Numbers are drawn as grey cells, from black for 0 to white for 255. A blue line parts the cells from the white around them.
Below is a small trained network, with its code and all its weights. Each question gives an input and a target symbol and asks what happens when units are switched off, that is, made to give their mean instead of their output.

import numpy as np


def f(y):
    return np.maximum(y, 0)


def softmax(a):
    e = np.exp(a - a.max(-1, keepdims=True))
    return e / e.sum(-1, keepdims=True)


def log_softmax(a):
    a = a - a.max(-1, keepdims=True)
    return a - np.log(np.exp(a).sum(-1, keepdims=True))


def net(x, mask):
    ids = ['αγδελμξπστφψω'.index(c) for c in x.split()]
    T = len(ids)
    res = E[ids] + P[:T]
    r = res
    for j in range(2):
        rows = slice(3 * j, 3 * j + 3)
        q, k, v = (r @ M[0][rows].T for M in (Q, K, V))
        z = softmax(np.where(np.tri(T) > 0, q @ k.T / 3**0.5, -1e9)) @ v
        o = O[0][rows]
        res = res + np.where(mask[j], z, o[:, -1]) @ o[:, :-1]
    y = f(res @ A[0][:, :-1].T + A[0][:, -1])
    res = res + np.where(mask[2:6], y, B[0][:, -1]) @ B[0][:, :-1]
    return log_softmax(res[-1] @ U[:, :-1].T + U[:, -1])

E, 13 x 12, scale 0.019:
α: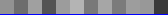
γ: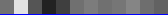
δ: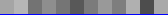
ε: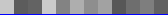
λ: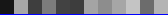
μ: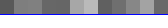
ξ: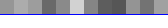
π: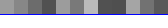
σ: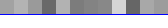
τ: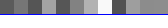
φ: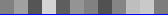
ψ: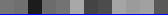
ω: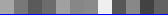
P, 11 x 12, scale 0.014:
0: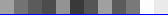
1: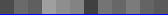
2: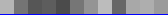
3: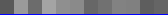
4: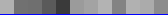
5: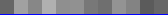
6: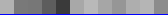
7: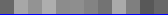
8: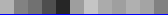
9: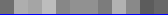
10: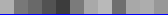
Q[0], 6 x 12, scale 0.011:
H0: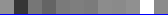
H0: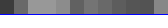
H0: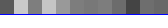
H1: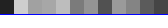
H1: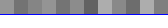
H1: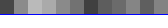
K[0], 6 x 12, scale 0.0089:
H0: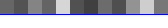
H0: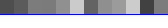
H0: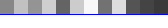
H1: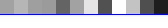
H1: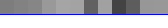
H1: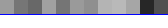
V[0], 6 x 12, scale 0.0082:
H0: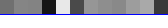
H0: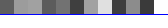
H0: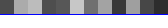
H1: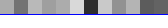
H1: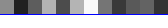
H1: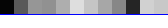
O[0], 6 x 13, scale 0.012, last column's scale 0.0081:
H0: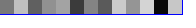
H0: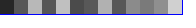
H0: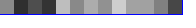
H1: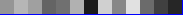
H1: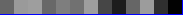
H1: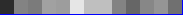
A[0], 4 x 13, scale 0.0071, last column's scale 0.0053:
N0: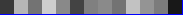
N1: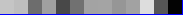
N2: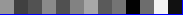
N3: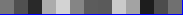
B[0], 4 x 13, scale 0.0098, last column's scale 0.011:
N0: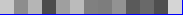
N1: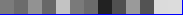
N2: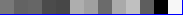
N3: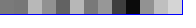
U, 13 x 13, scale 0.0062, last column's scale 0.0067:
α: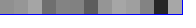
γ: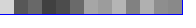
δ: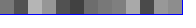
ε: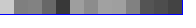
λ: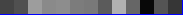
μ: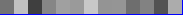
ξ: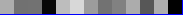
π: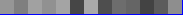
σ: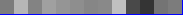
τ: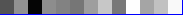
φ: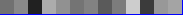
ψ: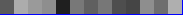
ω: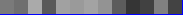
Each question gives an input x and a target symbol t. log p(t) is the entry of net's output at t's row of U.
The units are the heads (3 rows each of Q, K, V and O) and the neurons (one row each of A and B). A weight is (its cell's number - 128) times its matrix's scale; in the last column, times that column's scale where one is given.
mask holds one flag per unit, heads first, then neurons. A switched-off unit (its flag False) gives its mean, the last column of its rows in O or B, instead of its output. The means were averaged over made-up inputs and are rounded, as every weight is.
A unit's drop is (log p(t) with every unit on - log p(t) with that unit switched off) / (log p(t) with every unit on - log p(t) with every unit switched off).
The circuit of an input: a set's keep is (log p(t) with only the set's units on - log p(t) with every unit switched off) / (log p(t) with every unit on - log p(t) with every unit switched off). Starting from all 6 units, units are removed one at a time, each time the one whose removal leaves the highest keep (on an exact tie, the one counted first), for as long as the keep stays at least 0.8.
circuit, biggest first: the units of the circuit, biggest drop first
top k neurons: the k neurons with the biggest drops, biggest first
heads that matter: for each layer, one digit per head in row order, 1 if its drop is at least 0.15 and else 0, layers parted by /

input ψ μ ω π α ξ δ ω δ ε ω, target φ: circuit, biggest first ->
(H0; N1; N3)
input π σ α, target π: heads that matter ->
11
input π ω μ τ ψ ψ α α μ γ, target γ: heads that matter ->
10
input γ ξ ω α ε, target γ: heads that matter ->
11
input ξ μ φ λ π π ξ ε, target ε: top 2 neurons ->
(N2; N1)
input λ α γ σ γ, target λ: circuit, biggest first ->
(H1; H0; N2)
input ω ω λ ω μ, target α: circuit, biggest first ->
(H0; H1)
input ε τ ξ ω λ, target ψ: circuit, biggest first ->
(H0)
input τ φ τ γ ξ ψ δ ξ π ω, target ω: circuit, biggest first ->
(H0; N3)
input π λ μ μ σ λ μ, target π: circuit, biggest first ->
(H0; H1; N1)
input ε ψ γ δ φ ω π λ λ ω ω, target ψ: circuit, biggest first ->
(H0; H1)
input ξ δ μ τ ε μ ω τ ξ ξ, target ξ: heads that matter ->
10
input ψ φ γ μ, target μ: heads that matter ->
11
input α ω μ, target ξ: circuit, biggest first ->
(N1; H0; H1; N0)
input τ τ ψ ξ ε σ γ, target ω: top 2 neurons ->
(N0; N2)
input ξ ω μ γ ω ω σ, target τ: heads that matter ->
01
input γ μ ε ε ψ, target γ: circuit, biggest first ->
(H1)
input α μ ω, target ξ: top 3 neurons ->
(N1; N0; N3)
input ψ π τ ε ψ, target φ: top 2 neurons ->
(N1; N0)
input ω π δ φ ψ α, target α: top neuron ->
(N1)
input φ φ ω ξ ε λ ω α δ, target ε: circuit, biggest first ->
(H0; N2; H1)
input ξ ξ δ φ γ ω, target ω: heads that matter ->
10
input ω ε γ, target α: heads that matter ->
11
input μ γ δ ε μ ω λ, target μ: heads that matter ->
01
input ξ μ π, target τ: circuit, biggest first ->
(H1; N0)
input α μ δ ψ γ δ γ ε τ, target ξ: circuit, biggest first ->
(N1; H0; N0)
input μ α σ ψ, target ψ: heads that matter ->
00
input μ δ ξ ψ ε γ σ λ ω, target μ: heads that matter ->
01
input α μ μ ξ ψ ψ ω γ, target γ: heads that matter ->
11
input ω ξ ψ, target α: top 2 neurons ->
(N0; N1)
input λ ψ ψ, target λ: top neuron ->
(N2)
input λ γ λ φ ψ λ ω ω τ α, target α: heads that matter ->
01
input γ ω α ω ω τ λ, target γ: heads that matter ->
01
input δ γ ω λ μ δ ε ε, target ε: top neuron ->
(N1)
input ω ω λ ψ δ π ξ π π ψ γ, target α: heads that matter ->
11
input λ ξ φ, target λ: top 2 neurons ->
(N2; N0)
